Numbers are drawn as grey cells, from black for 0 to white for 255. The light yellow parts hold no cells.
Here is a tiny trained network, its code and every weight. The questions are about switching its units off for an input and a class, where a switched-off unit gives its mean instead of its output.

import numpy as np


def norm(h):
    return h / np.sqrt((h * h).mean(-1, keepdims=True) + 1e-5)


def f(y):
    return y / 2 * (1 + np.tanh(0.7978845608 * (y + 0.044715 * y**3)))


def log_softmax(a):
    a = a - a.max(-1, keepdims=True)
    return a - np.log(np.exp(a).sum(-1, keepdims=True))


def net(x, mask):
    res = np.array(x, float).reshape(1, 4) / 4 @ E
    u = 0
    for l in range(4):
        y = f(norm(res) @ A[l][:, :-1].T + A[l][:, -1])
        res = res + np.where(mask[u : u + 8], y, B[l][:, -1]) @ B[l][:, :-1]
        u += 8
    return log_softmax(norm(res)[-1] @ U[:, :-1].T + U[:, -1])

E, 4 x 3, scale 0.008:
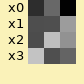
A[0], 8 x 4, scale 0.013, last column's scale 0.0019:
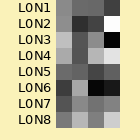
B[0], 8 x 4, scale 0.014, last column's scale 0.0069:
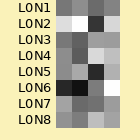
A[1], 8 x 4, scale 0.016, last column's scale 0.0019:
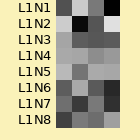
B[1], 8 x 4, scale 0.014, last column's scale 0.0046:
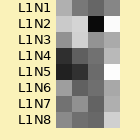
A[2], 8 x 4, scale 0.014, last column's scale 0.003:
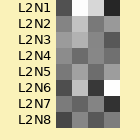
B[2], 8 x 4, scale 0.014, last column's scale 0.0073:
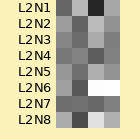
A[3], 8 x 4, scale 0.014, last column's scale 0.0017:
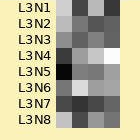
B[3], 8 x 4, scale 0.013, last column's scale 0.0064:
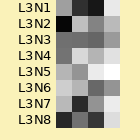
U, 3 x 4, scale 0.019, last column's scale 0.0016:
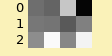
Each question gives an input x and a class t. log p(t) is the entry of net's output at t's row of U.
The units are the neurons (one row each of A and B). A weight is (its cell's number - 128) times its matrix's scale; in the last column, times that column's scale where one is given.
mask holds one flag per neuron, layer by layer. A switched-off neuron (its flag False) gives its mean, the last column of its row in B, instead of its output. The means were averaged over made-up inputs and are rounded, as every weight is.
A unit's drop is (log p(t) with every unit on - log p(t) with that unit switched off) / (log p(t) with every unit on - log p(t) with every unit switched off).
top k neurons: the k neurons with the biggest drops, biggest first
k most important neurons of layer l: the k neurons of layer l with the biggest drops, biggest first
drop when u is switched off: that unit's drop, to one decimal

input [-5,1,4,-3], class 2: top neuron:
(L0N6)
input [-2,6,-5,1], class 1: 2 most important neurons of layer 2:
(L2N1, L2N8)
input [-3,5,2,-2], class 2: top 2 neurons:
(L0N6, L3N4)
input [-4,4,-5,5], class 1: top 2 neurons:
(L1N2, L3N5)
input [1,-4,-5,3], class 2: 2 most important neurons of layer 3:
(L3N7, L3N6)
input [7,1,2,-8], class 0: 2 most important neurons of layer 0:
(L0N6, L0N2)
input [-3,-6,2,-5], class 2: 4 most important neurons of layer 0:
(L0N6, L0N7, L0N4, L0N3)
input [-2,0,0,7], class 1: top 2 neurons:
(L1N2, L0N8)
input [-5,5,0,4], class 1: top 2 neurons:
(L3N1, L1N2)
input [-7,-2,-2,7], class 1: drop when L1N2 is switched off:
0.2
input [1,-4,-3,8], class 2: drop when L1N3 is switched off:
0.2
